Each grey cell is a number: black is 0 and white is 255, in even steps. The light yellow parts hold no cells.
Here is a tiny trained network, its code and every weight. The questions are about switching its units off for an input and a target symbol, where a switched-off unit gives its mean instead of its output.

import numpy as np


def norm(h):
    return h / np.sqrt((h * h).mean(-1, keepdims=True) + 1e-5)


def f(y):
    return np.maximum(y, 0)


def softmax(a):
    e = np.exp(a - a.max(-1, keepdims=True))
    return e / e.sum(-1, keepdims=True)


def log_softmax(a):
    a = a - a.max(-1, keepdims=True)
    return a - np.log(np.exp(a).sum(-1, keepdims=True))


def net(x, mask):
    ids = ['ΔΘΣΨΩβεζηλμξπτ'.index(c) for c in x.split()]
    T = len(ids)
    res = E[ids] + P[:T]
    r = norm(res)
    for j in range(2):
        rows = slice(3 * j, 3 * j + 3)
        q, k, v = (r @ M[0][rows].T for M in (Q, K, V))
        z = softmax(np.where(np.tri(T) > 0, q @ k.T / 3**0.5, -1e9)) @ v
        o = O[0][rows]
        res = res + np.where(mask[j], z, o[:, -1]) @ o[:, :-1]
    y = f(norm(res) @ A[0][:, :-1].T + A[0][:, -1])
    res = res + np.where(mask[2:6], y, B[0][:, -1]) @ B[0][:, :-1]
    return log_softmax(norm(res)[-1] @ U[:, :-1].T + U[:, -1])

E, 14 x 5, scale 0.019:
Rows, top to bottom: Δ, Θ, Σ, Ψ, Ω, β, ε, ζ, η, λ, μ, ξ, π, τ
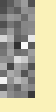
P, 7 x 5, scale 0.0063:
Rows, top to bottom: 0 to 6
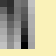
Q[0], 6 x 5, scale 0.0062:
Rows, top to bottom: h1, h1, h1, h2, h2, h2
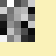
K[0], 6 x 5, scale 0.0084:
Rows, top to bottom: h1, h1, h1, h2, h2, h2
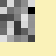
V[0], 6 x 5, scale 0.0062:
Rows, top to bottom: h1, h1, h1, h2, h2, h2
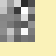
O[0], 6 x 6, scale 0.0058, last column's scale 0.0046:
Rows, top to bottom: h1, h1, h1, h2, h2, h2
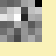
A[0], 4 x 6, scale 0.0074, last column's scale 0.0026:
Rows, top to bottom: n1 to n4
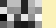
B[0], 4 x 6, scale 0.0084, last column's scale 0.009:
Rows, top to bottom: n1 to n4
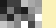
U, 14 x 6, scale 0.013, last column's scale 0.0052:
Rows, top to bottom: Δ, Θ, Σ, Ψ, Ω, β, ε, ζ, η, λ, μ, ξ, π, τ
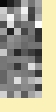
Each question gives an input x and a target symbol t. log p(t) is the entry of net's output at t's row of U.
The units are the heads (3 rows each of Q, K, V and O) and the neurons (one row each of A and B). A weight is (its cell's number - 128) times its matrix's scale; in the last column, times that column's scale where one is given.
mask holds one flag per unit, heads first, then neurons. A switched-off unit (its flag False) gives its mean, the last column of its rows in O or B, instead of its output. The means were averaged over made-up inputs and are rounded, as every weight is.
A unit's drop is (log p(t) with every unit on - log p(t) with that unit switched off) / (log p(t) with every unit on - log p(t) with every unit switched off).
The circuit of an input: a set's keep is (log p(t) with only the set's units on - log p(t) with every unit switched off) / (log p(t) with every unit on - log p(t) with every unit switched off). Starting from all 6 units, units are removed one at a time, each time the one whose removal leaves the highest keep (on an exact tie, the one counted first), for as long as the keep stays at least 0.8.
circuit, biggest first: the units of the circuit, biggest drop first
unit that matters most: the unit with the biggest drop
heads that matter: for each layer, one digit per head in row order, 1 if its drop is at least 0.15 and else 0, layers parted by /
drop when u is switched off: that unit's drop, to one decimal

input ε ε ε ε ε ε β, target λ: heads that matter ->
00
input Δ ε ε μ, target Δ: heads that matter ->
00
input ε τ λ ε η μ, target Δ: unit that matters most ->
n1
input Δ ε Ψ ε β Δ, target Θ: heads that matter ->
10
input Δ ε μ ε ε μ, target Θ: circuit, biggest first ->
(h1, n4)
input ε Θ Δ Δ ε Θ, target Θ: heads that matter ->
10
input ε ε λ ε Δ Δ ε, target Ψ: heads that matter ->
11
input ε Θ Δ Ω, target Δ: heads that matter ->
00
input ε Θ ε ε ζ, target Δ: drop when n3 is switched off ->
0.1
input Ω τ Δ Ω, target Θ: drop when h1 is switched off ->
1.0
